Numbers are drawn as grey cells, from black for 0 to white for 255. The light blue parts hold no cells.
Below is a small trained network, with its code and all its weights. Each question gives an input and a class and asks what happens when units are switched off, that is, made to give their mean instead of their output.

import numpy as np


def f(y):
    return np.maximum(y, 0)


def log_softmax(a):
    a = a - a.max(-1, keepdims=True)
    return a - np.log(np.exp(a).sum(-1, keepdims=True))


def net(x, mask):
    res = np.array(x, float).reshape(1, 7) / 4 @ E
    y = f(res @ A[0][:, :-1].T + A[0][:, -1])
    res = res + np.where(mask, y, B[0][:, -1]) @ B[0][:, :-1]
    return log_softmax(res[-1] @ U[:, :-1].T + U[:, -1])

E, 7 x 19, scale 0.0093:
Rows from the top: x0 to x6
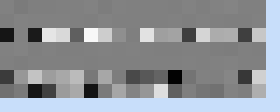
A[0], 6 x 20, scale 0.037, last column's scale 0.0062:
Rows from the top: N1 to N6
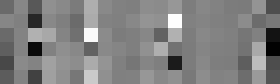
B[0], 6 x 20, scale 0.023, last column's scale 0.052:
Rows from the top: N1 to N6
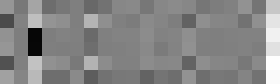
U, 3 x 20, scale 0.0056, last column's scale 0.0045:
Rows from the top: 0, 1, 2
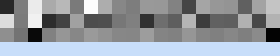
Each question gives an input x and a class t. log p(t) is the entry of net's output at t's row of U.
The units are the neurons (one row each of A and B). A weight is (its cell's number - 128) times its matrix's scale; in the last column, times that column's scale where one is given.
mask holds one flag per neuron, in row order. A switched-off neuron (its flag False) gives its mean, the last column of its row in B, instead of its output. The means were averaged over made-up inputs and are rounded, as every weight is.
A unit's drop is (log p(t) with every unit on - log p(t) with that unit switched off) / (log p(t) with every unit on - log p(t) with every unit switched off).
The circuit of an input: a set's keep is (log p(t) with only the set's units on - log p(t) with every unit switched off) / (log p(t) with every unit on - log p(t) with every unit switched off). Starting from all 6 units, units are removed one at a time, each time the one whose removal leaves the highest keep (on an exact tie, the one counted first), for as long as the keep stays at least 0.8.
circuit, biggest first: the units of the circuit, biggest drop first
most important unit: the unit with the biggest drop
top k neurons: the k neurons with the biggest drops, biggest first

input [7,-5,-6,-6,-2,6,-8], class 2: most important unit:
N6
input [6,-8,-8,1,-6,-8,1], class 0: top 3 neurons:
[N6, N3, N4]
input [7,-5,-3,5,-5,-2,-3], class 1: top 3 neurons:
[N5, N2, N3]
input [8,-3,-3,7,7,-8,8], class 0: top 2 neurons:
[N2, N3]
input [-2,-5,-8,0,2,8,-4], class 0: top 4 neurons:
[N6, N3, N4, N1]
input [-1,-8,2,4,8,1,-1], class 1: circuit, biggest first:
[N2, N4]
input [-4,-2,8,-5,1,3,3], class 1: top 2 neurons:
[N6, N1]
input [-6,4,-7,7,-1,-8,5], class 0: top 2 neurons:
[N6, N3]
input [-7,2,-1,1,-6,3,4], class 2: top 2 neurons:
[N2, N6]
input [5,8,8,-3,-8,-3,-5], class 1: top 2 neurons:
[N6, N1]
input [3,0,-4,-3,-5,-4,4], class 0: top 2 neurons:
[N6, N3]
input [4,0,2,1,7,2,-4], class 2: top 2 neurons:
[N3, N2]
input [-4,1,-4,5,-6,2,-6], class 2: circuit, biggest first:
[N6, N5]
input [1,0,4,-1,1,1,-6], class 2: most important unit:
N3
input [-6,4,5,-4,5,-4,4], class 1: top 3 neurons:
[N6, N5, N3]
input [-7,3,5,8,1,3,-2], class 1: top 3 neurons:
[N6, N2, N1]
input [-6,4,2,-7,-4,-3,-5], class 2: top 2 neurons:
[N3, N5]
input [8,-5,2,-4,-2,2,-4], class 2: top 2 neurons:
[N3, N2]
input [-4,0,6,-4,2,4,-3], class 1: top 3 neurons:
[N6, N2, N1]
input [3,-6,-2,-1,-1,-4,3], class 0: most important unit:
N3
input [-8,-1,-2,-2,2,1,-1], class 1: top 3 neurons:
[N5, N2, N3]
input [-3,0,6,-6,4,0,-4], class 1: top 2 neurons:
[N6, N1]
